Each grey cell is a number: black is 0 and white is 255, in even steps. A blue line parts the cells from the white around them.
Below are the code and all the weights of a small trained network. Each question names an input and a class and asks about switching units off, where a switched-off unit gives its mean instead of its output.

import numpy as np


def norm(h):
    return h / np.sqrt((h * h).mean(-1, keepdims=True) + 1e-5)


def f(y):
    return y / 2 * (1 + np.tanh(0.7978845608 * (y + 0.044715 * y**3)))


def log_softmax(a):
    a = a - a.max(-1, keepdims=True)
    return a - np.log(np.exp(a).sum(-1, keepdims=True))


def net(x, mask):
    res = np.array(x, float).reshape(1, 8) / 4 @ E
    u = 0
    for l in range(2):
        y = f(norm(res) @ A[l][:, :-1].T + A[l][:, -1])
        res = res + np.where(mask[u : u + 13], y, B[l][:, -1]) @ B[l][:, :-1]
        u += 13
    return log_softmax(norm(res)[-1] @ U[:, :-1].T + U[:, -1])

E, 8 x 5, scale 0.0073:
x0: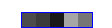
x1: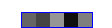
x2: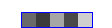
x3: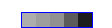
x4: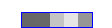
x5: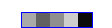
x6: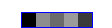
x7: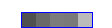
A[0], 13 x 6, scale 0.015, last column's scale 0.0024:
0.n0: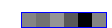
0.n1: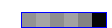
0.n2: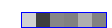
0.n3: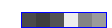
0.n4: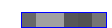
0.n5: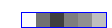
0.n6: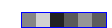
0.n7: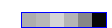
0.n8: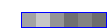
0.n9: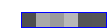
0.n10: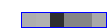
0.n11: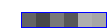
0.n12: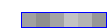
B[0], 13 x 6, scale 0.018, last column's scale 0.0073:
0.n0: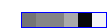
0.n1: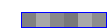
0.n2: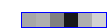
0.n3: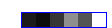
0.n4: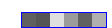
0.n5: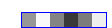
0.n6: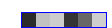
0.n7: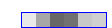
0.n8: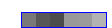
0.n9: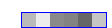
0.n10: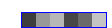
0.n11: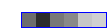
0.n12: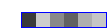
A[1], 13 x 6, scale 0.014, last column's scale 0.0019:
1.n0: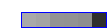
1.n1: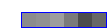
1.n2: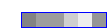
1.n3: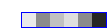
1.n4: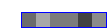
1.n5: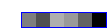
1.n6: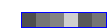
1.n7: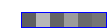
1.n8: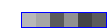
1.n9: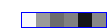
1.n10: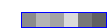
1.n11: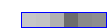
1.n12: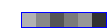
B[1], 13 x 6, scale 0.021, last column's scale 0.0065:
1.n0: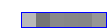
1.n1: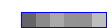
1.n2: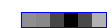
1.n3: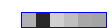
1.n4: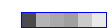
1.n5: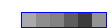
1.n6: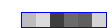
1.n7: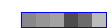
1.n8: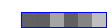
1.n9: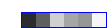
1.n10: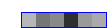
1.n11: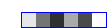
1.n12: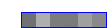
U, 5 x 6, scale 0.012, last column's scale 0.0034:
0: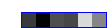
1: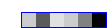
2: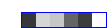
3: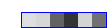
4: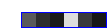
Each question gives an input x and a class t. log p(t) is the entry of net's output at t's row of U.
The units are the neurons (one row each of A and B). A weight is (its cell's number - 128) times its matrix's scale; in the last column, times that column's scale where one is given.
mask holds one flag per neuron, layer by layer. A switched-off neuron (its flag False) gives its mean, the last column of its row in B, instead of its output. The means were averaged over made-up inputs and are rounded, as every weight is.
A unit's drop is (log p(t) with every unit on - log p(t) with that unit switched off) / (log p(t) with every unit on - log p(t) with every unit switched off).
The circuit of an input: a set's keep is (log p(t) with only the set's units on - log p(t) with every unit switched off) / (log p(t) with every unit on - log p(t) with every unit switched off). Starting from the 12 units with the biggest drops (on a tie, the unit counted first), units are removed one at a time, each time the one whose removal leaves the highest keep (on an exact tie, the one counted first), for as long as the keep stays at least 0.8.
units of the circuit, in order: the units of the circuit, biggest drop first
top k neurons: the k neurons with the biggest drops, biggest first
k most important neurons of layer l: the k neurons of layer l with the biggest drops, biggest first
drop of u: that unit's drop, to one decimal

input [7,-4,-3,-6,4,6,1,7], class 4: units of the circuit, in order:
[0.n3]
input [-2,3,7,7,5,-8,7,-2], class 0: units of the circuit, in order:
[0.n11, 0.n5]
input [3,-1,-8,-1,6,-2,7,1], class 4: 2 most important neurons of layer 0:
[0.n3, 0.n5]
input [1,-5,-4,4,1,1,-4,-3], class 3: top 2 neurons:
[0.n7, 1.n11]
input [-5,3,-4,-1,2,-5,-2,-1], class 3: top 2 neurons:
[0.n3, 0.n7]
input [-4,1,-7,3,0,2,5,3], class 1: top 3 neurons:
[0.n3, 1.n3, 0.n9]
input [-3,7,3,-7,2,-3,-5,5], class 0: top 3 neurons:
[0.n11, 0.n5, 0.n7]
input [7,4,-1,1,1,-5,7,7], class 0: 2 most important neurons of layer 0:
[0.n0, 0.n11]
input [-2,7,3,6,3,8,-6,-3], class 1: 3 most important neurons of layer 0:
[0.n3, 0.n6, 0.n10]
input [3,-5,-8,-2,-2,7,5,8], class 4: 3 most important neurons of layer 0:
[0.n3, 0.n5, 0.n6]
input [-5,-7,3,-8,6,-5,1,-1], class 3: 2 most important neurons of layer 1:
[1.n9, 1.n2]
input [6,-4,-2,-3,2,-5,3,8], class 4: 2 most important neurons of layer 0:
[0.n3, 0.n2]
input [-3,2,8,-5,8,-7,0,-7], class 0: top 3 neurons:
[0.n11, 0.n5, 0.n9]
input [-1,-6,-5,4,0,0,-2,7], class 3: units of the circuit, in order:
[0.n7]
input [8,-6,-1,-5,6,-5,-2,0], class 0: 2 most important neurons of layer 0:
[0.n0, 0.n12]
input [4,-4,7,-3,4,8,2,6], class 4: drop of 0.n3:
0.2
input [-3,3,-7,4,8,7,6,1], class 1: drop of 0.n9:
0.3
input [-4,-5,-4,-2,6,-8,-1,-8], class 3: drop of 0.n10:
0.0
